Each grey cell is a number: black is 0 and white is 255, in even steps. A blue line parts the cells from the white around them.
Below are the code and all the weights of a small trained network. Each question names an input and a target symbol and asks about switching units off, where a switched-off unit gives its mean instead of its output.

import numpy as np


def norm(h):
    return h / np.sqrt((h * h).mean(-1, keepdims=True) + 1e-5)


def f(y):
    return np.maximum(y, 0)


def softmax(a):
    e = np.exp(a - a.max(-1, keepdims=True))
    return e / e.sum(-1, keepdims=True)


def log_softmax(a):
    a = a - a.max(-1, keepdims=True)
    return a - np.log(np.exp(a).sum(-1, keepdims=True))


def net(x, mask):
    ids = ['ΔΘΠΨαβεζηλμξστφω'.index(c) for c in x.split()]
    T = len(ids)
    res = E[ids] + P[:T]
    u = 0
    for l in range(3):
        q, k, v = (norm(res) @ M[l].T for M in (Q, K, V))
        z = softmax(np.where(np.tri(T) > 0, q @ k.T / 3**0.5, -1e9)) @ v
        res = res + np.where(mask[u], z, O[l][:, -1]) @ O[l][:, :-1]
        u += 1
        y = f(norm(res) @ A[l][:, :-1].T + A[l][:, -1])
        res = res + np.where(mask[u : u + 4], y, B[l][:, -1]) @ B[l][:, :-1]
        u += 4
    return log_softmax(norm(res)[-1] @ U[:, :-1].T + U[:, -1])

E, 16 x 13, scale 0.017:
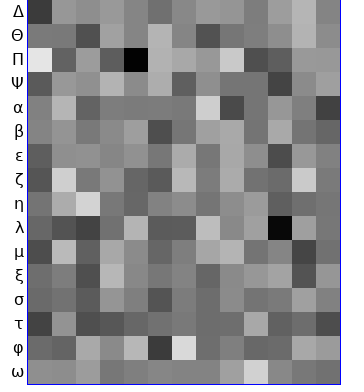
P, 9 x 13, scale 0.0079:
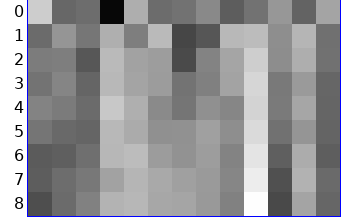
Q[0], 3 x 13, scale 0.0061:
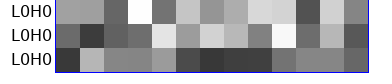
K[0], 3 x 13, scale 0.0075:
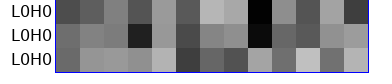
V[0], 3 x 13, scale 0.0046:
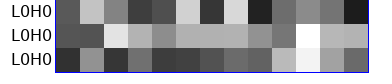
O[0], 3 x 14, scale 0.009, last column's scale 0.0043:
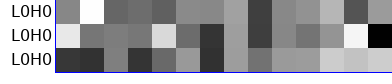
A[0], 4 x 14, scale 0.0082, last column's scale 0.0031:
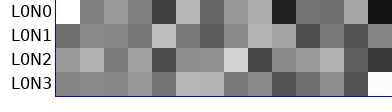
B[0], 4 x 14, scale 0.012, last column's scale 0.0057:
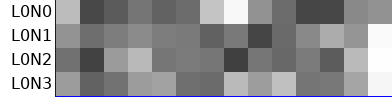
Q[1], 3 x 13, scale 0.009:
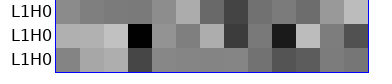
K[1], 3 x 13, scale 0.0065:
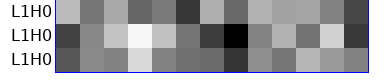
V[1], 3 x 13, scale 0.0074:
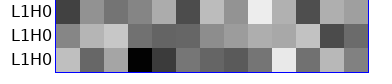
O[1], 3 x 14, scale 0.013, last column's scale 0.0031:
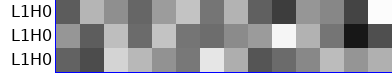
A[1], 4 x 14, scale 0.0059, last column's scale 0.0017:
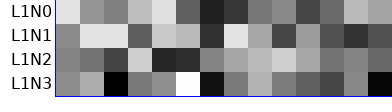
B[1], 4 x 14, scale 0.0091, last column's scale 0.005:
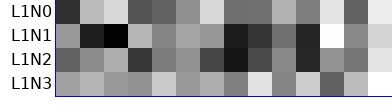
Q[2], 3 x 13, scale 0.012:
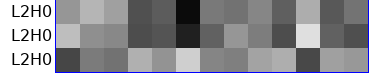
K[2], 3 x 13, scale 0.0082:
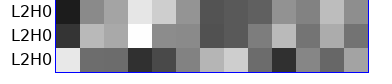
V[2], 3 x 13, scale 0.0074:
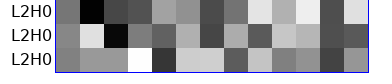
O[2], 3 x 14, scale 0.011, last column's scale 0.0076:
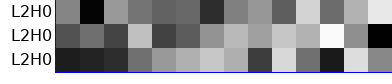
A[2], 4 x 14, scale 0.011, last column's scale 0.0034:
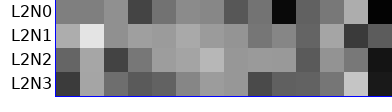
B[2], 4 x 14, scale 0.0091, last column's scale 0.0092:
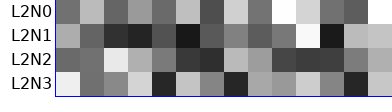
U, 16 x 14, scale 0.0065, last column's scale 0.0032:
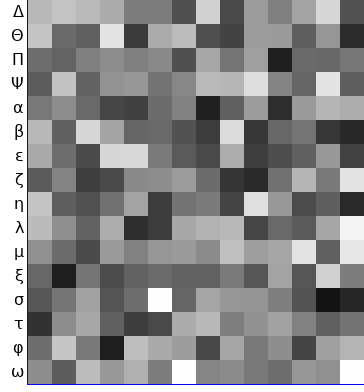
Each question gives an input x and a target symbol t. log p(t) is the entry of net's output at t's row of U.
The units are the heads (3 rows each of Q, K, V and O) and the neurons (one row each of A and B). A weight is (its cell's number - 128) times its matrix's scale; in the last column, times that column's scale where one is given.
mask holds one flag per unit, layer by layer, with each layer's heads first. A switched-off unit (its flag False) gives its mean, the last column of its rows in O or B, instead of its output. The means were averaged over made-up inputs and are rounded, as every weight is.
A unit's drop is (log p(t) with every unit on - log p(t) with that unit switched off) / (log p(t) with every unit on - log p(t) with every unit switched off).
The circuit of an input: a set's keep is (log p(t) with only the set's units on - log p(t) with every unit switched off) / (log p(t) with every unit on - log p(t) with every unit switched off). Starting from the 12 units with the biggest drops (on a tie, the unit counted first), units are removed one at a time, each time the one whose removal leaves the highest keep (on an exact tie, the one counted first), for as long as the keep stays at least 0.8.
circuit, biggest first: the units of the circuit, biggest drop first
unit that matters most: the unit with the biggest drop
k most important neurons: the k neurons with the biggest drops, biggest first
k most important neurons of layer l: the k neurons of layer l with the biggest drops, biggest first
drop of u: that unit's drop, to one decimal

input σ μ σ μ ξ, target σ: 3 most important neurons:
[L0N2 L2N0 L1N3]
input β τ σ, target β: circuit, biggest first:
[L2H0]
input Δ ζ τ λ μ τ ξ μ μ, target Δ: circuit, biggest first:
[L0H0 L2H0 L1H0 L2N0]
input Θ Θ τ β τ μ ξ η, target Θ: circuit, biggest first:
[L1H0 L2N3]
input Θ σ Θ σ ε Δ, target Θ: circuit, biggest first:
[L1H0 L2N3 L2H0]
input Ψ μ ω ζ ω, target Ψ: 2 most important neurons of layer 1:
[L1N3 L1N0]
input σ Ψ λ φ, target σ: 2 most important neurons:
[L2N0 L0N2]
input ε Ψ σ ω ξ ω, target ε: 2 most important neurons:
[L1N1 L0N2]
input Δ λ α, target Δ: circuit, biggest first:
[L0H0 L1H0 L2N0]
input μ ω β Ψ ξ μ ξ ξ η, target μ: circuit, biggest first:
[L1H0 L2H0]
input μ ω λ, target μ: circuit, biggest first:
[L2H0 L0N2]
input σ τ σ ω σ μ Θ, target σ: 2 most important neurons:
[L0N2 L2N0]
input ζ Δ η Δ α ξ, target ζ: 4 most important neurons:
[L0N2 L1N1 L0N1 L2N1]
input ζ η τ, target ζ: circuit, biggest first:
[L1H0 L1N1]
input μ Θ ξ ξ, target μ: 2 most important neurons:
[L0N2 L1N1]
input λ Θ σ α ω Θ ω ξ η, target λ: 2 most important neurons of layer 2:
[L2N1 L2N2]
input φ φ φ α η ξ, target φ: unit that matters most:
L0H0
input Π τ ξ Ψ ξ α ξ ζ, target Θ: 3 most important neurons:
[L2N3 L0N2 L0N0]
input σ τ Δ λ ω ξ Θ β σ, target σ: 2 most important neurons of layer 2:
[L2N0 L2N1]
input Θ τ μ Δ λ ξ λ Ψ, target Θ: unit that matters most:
L1H0
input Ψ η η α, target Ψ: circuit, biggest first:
[L0H0 L1H0 L2H0 L1N3]
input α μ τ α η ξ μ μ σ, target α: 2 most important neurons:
[L0N2 L1N2]
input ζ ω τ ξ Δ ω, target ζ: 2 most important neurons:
[L1N1 L2N1]
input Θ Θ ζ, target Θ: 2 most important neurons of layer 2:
[L2N3 L2N0]
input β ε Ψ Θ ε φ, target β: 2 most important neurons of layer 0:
[L0N2 L0N3]
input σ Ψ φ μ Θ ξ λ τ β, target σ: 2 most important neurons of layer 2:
[L2N0 L2N1]
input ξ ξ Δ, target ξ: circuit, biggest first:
[L2H0]
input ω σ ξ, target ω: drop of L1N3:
0.0
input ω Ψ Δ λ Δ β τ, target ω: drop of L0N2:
0.1
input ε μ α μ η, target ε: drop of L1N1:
0.8
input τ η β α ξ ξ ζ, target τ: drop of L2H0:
0.5
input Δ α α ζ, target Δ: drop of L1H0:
0.6
